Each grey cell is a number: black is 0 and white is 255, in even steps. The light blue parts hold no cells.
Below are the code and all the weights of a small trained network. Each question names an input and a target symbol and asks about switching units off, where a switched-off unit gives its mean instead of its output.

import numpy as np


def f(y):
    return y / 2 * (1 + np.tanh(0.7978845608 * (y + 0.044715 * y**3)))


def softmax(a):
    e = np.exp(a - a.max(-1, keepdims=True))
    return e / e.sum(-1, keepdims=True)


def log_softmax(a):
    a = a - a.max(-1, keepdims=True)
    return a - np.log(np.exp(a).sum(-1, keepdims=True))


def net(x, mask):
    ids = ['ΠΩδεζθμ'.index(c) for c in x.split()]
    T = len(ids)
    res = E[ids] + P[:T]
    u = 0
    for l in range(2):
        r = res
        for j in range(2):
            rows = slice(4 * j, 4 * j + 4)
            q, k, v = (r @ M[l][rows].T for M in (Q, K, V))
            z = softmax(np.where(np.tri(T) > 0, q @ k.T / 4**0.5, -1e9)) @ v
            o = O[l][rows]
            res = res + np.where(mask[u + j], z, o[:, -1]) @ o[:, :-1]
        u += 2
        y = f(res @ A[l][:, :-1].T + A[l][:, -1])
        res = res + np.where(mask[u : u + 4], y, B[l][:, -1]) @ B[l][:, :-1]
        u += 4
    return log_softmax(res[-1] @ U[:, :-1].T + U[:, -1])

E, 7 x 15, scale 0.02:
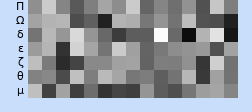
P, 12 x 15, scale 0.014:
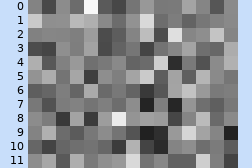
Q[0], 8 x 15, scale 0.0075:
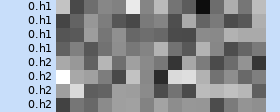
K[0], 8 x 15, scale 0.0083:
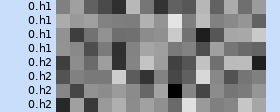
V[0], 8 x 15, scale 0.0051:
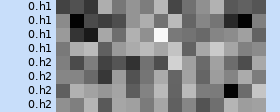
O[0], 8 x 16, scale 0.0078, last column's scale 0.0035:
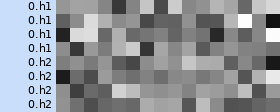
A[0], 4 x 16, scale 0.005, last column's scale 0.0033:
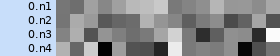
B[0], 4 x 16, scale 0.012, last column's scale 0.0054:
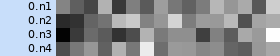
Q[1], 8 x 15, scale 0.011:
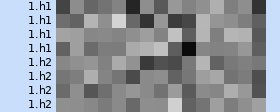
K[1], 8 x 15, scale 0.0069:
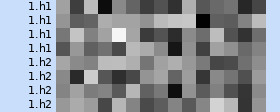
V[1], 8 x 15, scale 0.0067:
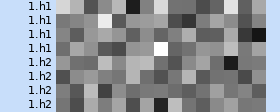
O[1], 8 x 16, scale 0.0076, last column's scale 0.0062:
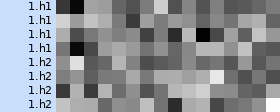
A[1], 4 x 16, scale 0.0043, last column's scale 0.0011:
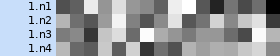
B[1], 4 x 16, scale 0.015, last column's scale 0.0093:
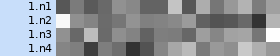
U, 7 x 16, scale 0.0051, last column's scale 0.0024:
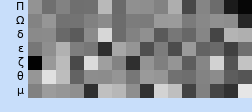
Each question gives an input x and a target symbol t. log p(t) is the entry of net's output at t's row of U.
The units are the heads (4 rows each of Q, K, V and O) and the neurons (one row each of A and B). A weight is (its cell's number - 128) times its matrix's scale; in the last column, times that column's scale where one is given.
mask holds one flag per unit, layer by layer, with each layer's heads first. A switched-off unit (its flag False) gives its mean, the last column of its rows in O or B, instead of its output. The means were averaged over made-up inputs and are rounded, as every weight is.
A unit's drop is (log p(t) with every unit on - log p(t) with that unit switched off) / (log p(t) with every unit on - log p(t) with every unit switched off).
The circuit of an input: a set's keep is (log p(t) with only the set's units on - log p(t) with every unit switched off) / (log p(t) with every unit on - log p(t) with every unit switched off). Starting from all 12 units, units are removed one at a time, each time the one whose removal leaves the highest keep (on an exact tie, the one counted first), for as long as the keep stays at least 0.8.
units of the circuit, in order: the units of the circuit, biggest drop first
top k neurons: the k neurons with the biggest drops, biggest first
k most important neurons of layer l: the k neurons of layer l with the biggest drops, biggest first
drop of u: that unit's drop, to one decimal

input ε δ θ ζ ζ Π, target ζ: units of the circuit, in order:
1.h1; 0.h1
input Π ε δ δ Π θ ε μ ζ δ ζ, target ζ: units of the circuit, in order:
0.h1
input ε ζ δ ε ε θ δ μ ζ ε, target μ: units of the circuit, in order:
0.h2; 1.h2
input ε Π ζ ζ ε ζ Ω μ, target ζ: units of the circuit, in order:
0.n4; 1.n1
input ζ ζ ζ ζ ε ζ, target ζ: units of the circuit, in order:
1.h1; 0.h1
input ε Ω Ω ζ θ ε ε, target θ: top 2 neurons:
0.n3; 1.n2
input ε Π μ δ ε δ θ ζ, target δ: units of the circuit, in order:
0.n3; 1.h1; 0.h2
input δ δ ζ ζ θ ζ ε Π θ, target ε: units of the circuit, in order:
1.h1; 0.n3
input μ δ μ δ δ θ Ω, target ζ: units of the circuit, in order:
0.n2; 0.n4; 1.n1
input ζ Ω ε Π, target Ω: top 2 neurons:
1.n4; 0.n3
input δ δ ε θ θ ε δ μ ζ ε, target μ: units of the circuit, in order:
0.h2; 1.h2
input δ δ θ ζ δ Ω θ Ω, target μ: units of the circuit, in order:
1.h2; 0.n4; 0.n2
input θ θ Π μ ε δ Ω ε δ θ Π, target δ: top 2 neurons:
0.n3; 0.n2
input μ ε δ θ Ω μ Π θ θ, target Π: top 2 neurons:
1.n2; 0.n1
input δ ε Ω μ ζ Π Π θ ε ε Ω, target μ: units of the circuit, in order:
1.h2
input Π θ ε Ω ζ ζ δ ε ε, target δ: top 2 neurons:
0.n2; 0.n4
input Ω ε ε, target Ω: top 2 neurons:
1.n4; 0.n1
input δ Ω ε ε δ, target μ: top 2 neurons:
0.n3; 0.n4
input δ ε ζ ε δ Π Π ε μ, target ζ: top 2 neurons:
0.n4; 0.n1
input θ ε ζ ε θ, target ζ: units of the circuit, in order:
1.h1
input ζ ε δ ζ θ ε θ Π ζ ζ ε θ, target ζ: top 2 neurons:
0.n3; 1.n2
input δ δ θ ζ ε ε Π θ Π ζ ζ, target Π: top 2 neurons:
1.n2; 0.n3
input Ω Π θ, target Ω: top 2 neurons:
1.n4; 0.n1
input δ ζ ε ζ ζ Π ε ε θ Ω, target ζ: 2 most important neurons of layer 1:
1.n3; 1.n2
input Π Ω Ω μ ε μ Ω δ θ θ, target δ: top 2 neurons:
0.n3; 0.n2
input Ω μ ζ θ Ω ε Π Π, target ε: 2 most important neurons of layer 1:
1.n1; 1.n3
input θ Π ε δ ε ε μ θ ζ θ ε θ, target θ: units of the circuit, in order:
1.h1
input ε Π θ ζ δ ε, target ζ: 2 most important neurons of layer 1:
1.n3; 1.n2
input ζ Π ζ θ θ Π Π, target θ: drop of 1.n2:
0.1
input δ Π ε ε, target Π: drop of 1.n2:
0.4
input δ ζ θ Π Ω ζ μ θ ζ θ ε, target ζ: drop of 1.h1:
0.2
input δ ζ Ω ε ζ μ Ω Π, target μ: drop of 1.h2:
0.4
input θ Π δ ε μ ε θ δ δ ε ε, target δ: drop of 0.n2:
0.1
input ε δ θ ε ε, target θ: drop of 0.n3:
0.0
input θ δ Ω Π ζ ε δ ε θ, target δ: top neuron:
0.n2
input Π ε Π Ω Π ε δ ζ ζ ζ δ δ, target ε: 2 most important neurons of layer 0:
0.n3; 0.n2
